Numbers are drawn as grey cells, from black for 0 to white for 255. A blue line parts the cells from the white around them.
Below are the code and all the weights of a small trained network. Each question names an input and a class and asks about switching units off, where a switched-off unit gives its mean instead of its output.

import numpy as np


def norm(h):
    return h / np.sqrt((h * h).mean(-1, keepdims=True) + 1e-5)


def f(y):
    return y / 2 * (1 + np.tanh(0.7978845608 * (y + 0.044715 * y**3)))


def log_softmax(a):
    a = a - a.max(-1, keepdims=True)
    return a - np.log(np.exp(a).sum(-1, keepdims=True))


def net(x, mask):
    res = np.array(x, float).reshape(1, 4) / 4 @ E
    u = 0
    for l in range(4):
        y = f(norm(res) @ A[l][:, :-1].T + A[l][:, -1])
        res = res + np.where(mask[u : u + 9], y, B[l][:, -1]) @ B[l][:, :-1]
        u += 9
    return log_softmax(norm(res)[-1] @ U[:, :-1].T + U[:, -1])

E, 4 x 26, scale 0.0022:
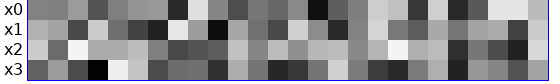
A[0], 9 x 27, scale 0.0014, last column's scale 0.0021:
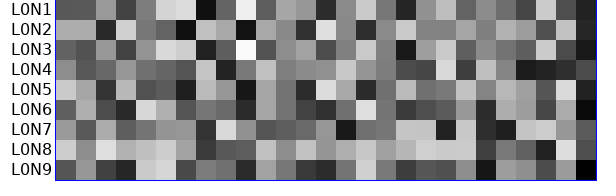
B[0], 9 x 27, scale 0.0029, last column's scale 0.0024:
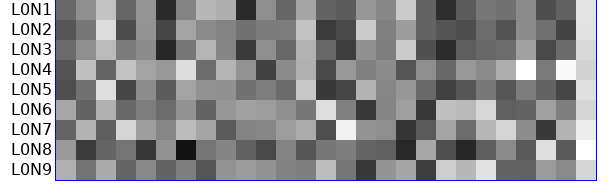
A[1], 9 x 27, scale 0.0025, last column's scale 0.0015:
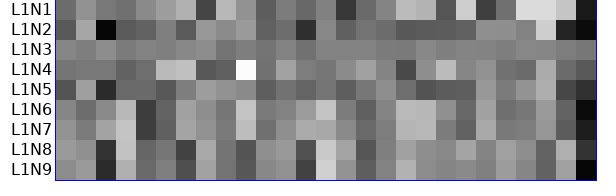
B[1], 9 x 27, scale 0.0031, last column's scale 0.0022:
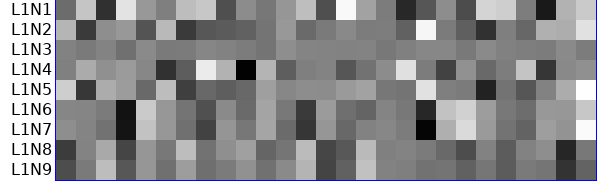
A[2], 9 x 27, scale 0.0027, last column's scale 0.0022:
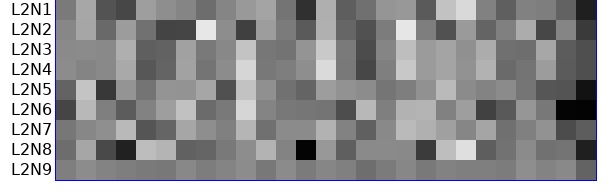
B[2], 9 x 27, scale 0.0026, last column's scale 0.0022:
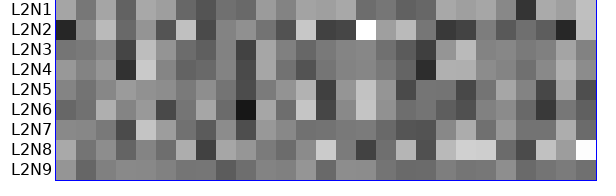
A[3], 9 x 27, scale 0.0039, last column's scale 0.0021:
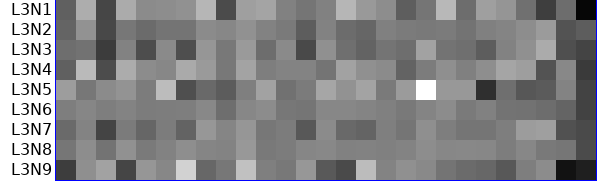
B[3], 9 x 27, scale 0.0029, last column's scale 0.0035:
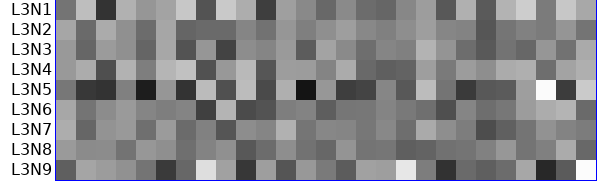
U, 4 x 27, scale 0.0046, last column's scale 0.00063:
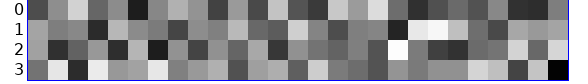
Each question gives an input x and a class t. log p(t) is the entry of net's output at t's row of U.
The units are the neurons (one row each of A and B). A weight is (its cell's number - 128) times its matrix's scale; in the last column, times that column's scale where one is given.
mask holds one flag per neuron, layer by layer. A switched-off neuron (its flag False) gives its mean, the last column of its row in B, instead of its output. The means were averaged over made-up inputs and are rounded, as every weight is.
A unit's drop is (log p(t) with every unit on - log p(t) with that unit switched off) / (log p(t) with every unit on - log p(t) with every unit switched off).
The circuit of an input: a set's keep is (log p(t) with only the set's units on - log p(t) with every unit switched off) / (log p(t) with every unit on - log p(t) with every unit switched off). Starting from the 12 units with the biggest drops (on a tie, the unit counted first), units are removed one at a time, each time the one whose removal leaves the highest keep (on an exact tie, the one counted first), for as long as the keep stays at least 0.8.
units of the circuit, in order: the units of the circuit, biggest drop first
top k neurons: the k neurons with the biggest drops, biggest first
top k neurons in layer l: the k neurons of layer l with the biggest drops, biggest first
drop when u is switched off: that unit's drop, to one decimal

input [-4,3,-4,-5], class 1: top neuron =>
(L0N8)
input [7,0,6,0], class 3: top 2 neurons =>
(L1N1, L1N5)
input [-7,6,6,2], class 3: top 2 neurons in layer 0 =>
(L0N4, L0N1)
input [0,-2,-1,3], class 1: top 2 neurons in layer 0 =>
(L0N9, L0N6)
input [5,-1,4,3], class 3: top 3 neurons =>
(L1N1, L1N5, L1N2)
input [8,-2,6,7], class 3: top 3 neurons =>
(L1N1, L0N7, L1N7)
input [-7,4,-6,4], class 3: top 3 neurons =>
(L0N8, L0N4, L3N1)
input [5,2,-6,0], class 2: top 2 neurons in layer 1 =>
(L1N2, L1N5)
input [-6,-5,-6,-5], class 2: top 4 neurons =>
(L0N7, L1N1, L0N6, L0N9)
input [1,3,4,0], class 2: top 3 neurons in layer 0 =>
(L0N8, L0N1, L0N3)
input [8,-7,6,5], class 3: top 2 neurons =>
(L1N1, L0N7)
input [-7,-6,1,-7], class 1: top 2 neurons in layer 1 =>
(L1N7, L1N1)
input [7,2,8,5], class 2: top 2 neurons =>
(L3N5, L0N8)
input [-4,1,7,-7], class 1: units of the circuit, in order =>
(L1N7)
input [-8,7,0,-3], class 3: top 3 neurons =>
(L0N4, L0N1, L0N3)
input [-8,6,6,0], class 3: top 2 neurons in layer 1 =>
(L1N5, L1N2)
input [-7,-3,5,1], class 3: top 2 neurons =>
(L0N4, L1N5)
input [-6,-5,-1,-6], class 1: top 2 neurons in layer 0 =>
(L0N7, L0N2)
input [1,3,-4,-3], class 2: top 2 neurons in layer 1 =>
(L1N5, L1N2)
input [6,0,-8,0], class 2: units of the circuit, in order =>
(L1N2)
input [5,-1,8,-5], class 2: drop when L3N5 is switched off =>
0.1
